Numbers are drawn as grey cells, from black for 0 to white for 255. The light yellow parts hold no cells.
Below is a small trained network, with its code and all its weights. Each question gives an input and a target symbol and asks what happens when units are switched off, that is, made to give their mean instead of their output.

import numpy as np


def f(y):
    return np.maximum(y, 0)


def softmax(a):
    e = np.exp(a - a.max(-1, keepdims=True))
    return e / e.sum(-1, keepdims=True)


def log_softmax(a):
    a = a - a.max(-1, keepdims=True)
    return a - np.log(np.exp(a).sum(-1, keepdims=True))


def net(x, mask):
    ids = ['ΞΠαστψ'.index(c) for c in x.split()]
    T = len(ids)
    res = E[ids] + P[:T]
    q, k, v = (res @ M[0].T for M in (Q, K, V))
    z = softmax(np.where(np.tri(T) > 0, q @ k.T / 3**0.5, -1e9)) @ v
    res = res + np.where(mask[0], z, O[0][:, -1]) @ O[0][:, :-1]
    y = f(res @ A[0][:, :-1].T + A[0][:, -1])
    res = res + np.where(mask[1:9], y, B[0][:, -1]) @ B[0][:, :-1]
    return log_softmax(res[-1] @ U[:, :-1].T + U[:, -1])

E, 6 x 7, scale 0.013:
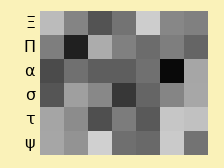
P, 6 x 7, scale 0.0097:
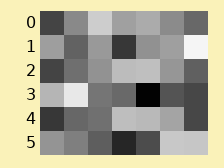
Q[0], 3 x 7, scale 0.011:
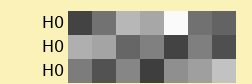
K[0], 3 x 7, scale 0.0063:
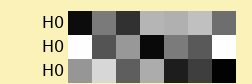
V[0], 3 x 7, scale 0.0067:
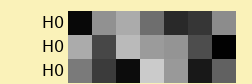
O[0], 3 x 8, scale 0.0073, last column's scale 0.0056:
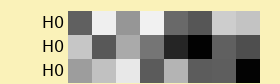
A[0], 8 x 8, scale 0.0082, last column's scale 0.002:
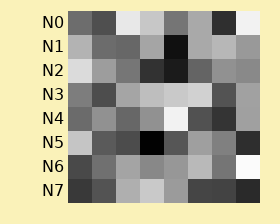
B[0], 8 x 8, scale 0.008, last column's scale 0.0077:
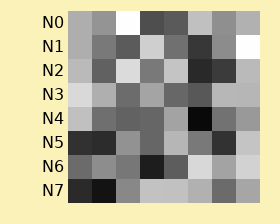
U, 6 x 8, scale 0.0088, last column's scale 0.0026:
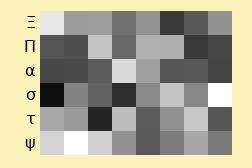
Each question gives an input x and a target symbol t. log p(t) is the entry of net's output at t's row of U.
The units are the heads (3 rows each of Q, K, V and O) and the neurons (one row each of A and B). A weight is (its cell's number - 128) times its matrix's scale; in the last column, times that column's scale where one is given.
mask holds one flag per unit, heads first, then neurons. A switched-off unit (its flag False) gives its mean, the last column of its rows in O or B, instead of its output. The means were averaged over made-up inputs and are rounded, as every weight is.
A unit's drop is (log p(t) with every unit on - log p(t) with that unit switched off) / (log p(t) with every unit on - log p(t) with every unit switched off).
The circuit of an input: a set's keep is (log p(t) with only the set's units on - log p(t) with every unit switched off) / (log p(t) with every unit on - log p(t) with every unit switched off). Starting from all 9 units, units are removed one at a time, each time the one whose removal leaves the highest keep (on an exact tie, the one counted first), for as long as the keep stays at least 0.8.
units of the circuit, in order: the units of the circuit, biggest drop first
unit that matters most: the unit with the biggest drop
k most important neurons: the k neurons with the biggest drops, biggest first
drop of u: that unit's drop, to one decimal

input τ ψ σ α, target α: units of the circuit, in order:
(H0, N5, N6)
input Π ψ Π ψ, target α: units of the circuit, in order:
(H0, N1, N5)
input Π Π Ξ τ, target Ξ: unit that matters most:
N2
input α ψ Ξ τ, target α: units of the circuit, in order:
(H0, N5, N1)
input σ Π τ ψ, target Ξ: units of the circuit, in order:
(N2, H0)
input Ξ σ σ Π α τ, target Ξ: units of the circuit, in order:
(H0, N2)
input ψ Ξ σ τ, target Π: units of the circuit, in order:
(H0, N5)
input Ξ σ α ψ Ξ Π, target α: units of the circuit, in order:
(H0, N1, N5)
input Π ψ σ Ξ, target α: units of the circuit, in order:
(H0, N5, N6)
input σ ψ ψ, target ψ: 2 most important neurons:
(N0, N3)
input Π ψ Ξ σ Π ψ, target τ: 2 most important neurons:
(N1, N0)
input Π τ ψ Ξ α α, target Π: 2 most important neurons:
(N5, N2)
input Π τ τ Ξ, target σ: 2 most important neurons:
(N5, N1)
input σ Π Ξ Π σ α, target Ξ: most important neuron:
(N2)
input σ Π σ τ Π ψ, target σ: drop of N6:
0.3
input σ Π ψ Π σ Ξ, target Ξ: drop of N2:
0.3
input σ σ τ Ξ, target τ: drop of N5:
0.1
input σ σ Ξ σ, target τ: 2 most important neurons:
(N1, N5)
